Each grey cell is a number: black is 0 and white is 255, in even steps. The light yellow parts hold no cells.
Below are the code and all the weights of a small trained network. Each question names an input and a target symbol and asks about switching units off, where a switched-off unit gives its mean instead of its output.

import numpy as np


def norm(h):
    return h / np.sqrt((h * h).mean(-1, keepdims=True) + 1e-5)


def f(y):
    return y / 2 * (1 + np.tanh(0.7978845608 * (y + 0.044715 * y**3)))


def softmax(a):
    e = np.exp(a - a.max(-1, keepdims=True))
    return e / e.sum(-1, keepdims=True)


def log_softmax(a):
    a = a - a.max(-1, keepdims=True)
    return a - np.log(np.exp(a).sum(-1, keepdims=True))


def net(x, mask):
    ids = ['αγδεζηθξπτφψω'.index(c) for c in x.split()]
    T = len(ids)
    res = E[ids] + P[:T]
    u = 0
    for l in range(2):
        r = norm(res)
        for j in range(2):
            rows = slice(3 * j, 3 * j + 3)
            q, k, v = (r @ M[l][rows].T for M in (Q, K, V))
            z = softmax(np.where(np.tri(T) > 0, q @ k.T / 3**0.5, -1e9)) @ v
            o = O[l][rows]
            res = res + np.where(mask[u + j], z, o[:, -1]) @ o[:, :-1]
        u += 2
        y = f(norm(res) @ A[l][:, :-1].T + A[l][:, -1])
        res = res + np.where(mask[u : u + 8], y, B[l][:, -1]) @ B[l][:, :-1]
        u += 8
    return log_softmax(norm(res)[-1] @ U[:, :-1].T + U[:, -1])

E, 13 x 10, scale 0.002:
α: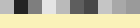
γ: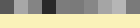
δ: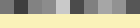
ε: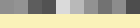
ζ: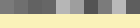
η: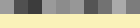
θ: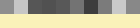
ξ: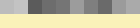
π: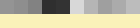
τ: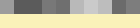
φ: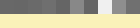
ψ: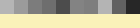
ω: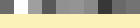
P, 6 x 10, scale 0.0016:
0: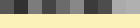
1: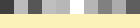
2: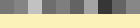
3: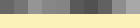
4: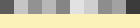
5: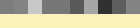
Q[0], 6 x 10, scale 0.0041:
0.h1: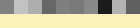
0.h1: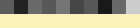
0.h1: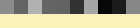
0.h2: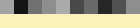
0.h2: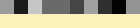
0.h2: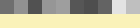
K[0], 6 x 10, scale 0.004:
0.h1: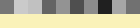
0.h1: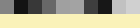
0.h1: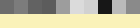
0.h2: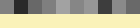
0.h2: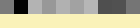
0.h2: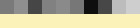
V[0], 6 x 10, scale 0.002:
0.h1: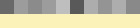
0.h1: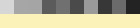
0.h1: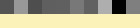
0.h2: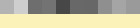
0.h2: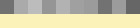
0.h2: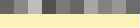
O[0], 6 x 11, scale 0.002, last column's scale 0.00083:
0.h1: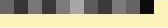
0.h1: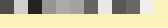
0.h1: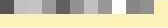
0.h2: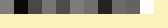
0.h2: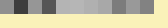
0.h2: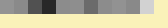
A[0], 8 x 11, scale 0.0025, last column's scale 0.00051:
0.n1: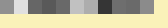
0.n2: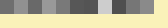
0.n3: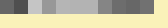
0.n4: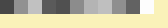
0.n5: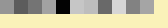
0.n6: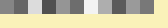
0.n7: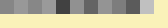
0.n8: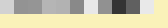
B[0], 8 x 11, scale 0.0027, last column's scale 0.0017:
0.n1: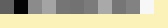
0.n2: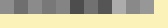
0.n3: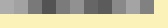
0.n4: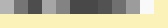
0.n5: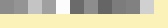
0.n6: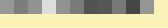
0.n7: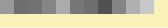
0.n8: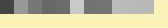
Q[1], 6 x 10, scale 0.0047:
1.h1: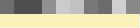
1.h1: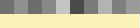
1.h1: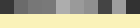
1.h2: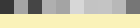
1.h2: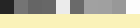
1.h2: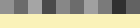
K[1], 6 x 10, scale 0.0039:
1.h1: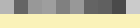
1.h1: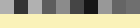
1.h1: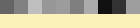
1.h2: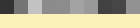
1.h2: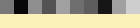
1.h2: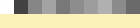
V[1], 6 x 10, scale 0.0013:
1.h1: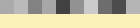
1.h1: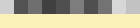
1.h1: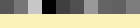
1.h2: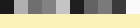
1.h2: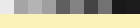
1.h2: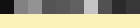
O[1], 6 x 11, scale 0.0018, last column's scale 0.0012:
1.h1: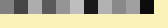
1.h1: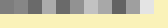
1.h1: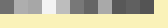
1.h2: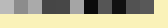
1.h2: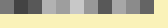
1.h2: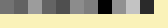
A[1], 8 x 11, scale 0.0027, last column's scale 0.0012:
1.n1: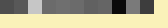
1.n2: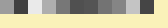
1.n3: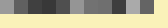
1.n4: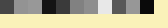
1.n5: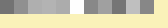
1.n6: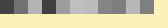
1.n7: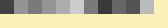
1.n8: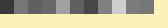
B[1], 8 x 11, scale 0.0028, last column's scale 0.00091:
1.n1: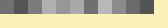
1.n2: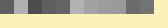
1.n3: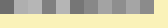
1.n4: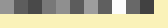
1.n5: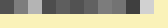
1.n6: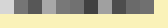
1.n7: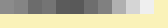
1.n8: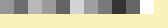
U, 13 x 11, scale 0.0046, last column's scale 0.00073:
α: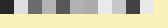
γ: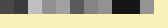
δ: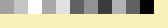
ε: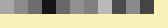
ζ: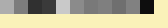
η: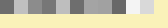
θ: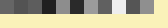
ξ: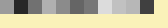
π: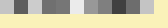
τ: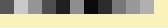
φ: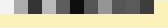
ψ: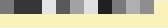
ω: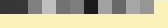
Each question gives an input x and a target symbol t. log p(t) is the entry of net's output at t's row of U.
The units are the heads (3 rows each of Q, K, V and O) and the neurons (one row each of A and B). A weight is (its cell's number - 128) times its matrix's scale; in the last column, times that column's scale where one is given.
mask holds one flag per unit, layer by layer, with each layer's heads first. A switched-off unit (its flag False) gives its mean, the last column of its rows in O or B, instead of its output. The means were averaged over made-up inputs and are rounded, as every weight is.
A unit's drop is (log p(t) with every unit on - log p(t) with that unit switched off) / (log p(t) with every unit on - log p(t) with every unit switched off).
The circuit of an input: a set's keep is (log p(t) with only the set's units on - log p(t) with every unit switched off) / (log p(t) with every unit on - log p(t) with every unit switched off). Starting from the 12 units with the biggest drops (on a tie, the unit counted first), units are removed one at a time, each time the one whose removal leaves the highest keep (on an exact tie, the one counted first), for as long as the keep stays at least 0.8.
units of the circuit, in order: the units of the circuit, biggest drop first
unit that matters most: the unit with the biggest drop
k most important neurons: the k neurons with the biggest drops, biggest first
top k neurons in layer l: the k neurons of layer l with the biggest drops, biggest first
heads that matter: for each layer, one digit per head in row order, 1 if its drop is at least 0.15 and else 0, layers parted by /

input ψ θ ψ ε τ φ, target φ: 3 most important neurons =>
0.n4, 0.n1, 0.n6
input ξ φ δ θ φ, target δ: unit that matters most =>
0.n5
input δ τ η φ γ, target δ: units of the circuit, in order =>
0.h1, 0.n5, 0.n4
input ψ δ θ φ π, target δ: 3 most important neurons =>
0.n5, 1.n5, 1.n8
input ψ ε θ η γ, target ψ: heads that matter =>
01 / 00
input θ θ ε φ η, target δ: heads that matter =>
10 / 00
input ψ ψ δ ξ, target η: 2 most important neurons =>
1.n3, 0.n4
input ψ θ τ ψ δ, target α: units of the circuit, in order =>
0.h1, 0.n8, 0.n5
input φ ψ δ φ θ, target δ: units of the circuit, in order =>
0.n5, 0.h1
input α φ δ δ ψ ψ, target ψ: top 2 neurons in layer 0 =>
0.n8, 0.n6
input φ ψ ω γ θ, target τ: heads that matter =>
00 / 01
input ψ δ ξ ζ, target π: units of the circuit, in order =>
1.n8, 0.n4
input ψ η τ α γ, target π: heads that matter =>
10 / 10
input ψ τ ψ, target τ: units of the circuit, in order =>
0.n8, 1.h1
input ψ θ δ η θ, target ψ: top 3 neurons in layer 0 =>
0.n1, 0.n8, 0.n5
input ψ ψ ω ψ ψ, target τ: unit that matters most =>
1.h2
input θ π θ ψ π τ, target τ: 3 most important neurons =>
0.n8, 0.n6, 1.n5
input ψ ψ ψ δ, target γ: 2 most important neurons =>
1.n8, 0.n5
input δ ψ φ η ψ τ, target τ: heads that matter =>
01 / 00
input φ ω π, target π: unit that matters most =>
1.n2
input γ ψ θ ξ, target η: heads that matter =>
01 / 00
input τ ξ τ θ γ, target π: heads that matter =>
00 / 10
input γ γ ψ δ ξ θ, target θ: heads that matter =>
00 / 00
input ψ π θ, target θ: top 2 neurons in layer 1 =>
1.n4, 1.n3
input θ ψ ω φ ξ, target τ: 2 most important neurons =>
1.n5, 1.n7
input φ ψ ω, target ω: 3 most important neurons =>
0.n1, 1.n1, 1.n7
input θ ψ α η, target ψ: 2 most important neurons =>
0.n4, 1.n5
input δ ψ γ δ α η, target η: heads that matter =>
11 / 00
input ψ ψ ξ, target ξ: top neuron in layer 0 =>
0.n1
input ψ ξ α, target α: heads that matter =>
01 / 00
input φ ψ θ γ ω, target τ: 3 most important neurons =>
1.n7, 1.n5, 1.n6
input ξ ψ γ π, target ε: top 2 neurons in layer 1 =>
1.n2, 1.n6
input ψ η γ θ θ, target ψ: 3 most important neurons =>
0.n1, 0.n8, 1.n7
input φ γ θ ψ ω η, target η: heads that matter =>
10 / 00
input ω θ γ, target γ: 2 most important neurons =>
0.n6, 1.n1
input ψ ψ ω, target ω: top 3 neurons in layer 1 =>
1.n1, 1.n7, 1.n6
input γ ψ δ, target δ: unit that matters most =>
0.h2
